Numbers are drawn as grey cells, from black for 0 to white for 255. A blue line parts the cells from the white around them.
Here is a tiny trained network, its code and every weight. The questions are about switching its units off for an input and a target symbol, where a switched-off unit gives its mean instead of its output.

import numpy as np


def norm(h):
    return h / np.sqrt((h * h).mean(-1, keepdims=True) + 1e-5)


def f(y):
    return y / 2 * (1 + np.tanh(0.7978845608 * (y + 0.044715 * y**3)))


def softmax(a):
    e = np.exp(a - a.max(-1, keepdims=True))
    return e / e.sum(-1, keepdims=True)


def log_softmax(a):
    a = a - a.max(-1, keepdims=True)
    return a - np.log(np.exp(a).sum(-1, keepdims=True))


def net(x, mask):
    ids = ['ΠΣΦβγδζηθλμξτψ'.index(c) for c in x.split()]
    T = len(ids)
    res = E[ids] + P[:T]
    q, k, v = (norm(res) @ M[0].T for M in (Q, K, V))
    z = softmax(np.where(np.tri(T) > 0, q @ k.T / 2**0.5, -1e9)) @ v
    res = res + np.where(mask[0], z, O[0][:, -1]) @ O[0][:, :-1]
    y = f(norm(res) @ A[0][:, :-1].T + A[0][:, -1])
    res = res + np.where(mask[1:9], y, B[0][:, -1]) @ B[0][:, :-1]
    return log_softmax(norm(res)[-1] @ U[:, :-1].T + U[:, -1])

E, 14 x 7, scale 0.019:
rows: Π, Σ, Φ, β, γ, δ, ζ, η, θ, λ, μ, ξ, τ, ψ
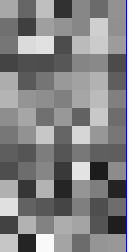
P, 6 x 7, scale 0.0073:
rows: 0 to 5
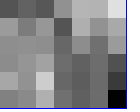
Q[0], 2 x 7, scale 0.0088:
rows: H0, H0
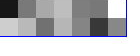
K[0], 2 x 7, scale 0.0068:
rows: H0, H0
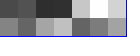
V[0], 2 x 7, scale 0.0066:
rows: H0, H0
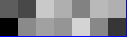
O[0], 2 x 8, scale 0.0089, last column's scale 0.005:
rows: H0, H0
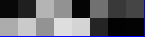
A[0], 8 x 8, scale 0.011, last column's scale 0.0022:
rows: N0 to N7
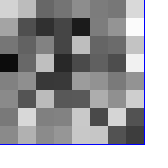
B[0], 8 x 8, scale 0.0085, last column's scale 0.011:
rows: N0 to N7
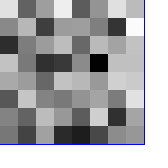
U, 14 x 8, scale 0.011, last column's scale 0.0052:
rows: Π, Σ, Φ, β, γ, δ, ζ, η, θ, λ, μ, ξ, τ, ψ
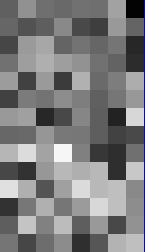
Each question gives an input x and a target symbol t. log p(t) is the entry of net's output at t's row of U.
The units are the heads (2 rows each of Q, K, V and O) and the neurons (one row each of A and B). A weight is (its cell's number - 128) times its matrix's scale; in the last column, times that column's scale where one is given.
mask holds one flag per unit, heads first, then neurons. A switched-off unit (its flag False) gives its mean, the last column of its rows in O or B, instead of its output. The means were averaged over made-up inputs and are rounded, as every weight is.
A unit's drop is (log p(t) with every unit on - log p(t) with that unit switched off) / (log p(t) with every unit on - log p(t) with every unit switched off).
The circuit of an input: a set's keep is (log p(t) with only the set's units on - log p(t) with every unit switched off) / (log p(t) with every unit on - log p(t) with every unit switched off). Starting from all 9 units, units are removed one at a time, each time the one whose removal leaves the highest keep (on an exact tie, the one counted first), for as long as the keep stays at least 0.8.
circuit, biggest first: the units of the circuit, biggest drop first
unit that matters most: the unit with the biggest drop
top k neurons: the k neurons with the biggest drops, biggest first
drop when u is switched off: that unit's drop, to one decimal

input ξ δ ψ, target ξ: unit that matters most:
N5
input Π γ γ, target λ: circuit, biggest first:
H0; N4
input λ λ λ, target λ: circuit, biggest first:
H0; N6; N2; N3
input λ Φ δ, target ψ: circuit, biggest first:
H0; N7
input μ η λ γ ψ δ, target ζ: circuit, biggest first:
H0; N3; N0
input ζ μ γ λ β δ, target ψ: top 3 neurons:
N7; N1; N0
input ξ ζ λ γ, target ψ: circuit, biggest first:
H0; N7; N1
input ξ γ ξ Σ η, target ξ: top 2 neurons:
N2; N1
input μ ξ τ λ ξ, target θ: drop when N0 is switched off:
-0.1
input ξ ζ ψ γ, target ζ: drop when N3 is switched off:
0.2
